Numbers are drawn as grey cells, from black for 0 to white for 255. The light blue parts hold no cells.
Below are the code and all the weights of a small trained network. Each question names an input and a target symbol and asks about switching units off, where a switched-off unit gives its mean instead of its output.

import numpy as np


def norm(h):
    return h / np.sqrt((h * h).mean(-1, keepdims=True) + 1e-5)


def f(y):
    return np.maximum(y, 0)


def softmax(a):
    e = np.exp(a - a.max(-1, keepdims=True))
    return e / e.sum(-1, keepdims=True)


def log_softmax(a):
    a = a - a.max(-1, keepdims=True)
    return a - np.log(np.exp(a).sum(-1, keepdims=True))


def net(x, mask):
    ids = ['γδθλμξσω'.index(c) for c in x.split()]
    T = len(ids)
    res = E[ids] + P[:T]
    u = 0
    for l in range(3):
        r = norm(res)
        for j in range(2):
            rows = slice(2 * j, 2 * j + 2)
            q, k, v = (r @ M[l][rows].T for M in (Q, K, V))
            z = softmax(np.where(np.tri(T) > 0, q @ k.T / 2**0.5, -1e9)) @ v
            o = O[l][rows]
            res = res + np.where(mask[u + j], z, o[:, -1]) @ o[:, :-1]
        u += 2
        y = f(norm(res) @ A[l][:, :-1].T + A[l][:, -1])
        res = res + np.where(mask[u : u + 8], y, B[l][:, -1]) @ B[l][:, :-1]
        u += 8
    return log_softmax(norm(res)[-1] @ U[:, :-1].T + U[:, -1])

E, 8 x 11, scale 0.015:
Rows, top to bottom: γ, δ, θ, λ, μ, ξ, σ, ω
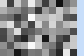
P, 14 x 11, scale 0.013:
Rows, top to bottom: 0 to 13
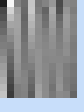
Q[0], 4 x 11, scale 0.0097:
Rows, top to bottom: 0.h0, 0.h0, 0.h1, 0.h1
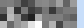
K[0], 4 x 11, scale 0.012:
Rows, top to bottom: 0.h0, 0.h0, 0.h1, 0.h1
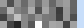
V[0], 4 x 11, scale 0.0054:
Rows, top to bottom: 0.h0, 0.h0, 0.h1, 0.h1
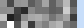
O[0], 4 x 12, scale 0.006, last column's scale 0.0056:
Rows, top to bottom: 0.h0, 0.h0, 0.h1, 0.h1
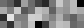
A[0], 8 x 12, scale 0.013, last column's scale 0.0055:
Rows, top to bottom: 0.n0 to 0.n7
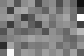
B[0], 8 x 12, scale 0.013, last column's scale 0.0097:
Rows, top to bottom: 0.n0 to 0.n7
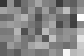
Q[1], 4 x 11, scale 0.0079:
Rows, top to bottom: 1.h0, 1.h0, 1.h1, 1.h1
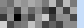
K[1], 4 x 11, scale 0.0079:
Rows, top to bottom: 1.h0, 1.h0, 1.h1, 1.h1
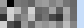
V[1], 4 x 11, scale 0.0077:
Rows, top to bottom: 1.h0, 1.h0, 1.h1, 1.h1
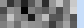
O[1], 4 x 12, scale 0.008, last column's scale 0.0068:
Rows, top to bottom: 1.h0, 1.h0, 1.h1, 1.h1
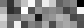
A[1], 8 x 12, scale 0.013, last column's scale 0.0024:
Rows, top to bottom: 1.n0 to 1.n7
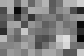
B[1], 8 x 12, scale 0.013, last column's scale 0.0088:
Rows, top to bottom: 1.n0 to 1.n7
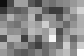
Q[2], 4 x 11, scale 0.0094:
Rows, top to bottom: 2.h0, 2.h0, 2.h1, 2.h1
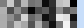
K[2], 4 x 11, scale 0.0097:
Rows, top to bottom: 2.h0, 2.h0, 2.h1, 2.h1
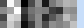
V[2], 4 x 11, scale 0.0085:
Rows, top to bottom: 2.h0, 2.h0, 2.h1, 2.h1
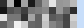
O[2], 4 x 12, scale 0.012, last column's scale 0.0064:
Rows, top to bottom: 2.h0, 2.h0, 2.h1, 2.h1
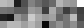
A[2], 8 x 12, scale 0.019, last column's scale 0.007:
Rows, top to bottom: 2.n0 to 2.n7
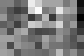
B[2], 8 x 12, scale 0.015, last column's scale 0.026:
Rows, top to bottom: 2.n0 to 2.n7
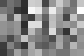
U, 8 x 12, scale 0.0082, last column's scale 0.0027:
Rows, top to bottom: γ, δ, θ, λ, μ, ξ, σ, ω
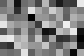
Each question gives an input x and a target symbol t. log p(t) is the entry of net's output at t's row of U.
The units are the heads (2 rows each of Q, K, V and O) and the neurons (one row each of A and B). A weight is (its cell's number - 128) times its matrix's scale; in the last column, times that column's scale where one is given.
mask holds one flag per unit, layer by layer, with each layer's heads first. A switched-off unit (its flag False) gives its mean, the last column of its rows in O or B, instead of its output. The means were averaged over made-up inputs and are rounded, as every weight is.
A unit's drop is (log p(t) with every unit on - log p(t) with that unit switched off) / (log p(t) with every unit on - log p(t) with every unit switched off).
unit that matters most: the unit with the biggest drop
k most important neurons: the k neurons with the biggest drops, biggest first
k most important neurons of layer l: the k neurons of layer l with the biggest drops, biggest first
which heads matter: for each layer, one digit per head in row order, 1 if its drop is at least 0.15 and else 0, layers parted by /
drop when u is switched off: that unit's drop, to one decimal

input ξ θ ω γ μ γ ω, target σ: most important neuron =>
[0.n2]
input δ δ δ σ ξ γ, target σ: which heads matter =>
01 / 00 / 10
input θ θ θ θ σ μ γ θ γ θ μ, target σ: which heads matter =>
01 / 10 / 10
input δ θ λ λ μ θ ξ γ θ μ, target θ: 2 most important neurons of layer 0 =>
[0.n5, 0.n7]
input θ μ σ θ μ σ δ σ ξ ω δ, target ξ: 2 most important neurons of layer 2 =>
[2.n1, 2.n4]
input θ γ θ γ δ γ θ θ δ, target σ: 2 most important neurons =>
[2.n1, 0.n1]
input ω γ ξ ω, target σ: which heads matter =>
10 / 01 / 10
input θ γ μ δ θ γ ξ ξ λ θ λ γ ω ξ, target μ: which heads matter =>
00 / 10 / 11
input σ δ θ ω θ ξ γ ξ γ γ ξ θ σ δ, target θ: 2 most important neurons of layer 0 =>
[0.n3, 0.n7]
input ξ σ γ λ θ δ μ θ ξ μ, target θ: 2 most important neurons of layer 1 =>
[1.n1, 1.n7]
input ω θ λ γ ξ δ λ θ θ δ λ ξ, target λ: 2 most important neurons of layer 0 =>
[0.n2, 0.n4]
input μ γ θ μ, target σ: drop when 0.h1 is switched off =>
1.1
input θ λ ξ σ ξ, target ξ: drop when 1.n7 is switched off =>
1.0
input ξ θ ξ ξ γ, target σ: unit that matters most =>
0.h1
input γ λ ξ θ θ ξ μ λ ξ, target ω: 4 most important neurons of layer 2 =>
[2.n5, 2.n1, 2.n3, 2.n0]
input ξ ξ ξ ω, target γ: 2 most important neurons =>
[2.n1, 2.n3]
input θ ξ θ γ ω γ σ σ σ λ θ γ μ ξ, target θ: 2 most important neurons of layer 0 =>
[0.n7, 0.n4]
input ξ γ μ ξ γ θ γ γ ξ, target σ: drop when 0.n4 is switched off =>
1.0
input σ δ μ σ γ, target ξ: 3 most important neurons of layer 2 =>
[2.n1, 2.n0, 2.n3]
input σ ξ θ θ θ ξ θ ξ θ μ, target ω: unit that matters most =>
2.n1
